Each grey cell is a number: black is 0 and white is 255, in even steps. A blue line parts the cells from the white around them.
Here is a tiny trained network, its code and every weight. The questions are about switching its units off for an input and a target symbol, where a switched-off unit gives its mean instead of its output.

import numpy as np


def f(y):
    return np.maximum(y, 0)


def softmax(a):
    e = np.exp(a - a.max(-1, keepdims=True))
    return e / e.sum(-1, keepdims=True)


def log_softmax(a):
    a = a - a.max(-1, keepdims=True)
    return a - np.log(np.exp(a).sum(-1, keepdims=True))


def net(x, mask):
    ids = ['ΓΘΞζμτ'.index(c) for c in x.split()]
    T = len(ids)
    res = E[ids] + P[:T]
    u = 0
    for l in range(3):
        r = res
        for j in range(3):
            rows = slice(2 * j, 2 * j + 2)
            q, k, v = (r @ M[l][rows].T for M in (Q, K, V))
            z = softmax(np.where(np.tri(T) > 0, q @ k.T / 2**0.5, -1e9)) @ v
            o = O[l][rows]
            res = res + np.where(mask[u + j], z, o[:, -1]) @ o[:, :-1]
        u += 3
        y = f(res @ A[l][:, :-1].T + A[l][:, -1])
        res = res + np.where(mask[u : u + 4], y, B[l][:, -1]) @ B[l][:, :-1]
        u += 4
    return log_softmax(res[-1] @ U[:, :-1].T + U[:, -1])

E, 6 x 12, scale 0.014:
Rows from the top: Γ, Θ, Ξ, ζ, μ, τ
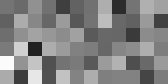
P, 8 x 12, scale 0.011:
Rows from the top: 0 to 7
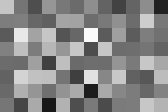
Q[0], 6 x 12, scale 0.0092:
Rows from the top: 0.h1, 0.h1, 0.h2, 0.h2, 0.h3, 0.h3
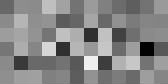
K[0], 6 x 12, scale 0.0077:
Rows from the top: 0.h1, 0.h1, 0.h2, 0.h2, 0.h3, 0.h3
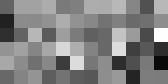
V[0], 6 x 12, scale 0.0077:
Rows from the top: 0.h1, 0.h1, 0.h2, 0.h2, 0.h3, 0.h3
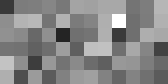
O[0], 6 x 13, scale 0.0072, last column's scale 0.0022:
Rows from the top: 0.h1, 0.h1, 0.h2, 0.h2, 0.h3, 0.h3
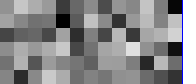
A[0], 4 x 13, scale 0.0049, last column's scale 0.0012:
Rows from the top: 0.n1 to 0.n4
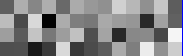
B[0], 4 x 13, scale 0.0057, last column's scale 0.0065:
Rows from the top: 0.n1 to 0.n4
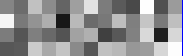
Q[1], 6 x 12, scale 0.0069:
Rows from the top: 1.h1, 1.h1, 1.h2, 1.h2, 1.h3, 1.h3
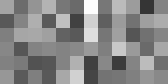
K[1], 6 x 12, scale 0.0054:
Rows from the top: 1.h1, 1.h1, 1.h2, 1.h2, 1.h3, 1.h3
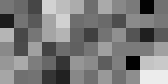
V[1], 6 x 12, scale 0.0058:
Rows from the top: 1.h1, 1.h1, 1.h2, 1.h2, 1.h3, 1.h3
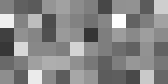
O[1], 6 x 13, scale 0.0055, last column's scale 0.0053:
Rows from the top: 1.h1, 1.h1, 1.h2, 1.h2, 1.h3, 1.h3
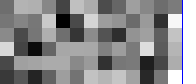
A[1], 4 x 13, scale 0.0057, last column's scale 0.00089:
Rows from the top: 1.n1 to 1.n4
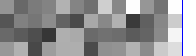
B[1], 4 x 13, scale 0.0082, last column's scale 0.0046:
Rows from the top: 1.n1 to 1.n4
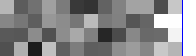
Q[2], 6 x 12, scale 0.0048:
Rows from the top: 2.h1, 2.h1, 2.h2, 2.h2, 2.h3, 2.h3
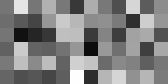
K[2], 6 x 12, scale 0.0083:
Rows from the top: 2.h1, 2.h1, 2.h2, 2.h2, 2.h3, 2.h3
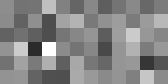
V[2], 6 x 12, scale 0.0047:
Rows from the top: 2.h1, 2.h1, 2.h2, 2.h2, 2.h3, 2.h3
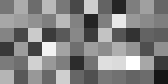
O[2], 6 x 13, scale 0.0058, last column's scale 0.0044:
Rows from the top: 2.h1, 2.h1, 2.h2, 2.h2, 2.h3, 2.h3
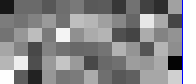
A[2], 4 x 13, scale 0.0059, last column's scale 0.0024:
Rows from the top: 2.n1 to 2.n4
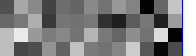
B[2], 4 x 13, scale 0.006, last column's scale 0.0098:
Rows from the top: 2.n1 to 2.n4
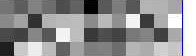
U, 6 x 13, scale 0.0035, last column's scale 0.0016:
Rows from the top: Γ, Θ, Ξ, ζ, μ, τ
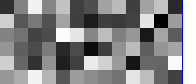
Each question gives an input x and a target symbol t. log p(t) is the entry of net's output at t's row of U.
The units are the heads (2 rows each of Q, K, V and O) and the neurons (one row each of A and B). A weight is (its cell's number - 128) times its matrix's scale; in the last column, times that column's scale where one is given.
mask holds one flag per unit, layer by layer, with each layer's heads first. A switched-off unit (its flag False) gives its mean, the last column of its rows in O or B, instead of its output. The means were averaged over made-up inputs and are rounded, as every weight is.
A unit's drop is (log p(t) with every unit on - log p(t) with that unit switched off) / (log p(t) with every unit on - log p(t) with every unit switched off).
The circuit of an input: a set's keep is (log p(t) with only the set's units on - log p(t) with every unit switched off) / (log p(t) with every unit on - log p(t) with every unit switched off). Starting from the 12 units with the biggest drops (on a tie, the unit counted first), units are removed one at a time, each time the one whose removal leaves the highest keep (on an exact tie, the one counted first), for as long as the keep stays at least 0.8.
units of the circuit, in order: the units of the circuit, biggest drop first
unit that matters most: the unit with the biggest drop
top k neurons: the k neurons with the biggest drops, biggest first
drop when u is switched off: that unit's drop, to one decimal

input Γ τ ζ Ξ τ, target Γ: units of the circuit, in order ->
[0.h2 0.n4]
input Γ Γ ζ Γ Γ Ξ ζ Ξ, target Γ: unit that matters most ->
0.h2
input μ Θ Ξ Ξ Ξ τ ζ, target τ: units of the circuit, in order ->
[0.h2 2.n4 0.h3 1.n2]
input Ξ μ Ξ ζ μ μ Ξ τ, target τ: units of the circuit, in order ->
[0.h2 0.n2 2.n4]
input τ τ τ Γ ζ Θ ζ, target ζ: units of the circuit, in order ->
[2.h2 1.n4]
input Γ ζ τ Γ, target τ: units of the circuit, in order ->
[0.h2 2.n4 0.n3]
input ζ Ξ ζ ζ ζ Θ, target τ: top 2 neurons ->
[2.n2 1.n4]
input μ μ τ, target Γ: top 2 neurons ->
[2.n1 1.n2]
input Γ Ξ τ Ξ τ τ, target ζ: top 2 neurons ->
[0.n4 2.n1]
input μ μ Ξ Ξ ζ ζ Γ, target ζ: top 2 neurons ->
[1.n4 2.n1]
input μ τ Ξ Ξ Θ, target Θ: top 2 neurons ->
[1.n1 2.n2]
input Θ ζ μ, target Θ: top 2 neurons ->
[2.n3 2.n2]
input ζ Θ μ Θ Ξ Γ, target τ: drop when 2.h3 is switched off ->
0.0
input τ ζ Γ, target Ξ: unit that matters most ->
2.h3
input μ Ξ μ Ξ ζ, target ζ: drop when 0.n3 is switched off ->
0.1
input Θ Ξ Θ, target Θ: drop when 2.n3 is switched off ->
0.3
